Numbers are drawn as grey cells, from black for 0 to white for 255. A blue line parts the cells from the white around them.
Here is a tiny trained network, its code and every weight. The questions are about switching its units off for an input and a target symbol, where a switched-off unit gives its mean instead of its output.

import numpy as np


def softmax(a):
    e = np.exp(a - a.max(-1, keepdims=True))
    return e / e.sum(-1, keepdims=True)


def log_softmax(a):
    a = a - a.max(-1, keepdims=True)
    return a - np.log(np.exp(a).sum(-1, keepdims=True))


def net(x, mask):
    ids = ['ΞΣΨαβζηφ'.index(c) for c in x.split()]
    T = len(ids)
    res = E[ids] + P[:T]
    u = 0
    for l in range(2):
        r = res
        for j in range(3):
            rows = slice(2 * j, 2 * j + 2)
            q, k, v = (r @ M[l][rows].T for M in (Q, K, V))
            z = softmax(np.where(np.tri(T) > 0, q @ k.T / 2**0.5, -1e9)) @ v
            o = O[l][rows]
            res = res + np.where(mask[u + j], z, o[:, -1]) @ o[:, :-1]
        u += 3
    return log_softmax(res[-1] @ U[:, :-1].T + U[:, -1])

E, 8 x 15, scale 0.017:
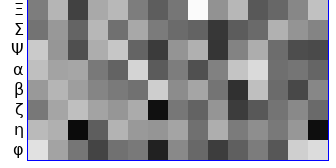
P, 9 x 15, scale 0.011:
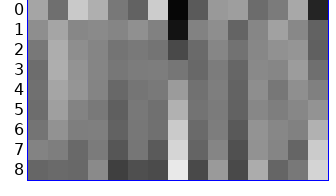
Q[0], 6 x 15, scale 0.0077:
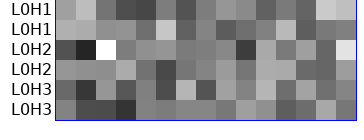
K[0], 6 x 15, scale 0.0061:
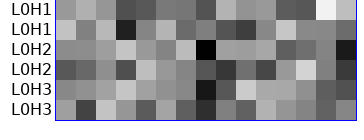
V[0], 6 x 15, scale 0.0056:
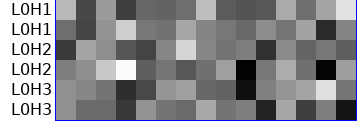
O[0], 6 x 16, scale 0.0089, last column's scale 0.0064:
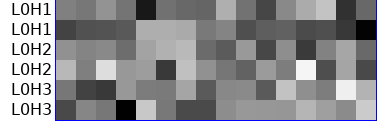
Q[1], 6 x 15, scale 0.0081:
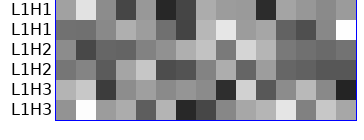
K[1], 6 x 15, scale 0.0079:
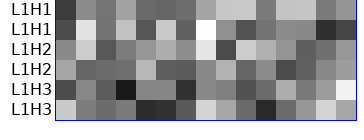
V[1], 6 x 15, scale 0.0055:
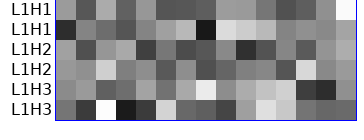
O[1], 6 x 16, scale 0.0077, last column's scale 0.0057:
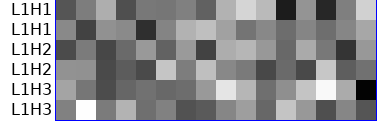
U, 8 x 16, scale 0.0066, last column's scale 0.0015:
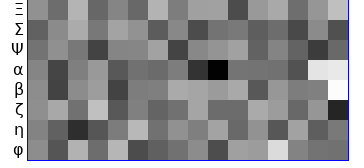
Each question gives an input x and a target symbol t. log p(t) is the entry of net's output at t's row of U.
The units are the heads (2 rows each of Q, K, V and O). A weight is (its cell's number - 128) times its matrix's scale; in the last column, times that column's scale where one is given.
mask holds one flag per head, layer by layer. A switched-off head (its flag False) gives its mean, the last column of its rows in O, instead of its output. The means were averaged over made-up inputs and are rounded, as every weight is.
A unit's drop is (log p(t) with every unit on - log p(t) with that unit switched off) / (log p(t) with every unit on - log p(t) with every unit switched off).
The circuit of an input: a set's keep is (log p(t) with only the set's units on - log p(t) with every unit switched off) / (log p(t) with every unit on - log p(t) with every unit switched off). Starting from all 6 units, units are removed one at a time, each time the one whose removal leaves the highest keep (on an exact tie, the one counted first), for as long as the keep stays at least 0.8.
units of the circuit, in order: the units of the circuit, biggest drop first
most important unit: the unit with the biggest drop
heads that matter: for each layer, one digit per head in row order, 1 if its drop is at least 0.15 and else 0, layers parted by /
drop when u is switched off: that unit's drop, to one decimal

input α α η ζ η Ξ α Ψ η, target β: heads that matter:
010 / 101
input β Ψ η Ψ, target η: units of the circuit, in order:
(L1H2; L0H2; L1H3)
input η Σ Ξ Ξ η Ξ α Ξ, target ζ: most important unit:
L0H1
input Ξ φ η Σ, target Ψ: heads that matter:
100 / 011
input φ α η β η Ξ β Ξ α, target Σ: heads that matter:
100 / 001
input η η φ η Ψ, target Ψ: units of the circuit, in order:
(L1H2; L0H1; L1H3)
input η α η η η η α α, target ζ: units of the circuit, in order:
(L1H3; L0H1)
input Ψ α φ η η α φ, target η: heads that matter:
110 / 010
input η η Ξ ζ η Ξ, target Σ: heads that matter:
011 / 110
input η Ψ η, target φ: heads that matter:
110 / 011
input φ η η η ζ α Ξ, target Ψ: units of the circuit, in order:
(L1H2; L0H1; L1H3; L0H3)
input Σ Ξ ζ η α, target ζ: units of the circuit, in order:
(L0H1; L1H3)
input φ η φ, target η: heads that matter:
010 / 110
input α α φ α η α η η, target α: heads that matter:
001 / 001
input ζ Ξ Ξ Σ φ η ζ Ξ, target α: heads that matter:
101 / 001
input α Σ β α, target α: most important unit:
L0H3
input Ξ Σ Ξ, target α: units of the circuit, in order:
(L0H1; L1H2)
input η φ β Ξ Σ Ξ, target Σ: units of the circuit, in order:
(L1H3; L0H1)
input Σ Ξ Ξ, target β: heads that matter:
000 / 001
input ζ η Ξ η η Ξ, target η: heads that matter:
011 / 101
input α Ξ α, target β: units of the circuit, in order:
(L1H3; L0H3)
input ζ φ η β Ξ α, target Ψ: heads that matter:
101 / 111
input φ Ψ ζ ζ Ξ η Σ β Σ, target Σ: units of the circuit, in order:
(L1H3; L0H1; L1H2)
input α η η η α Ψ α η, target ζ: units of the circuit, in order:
(L1H3; L0H2; L0H3)
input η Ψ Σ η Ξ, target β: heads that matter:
101 / 101
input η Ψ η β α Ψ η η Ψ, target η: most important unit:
L0H2
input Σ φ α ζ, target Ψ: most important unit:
L1H2
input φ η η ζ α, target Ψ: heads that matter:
101 / 011
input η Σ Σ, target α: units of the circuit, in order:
(L1H1; L1H3)
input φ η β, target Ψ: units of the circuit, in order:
(L1H2; L0H1; L0H3)
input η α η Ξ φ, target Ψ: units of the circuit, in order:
(L0H1; L1H2; L1H3)
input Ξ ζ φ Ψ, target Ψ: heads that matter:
100 / 011
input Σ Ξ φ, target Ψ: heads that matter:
100 / 111
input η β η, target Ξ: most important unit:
L0H2
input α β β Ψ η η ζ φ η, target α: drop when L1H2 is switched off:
0.2
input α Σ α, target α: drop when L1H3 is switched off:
0.2
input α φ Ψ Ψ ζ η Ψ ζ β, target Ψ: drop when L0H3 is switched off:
0.4
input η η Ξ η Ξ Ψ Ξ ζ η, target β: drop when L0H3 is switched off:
0.1
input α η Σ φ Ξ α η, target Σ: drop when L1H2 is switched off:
0.1
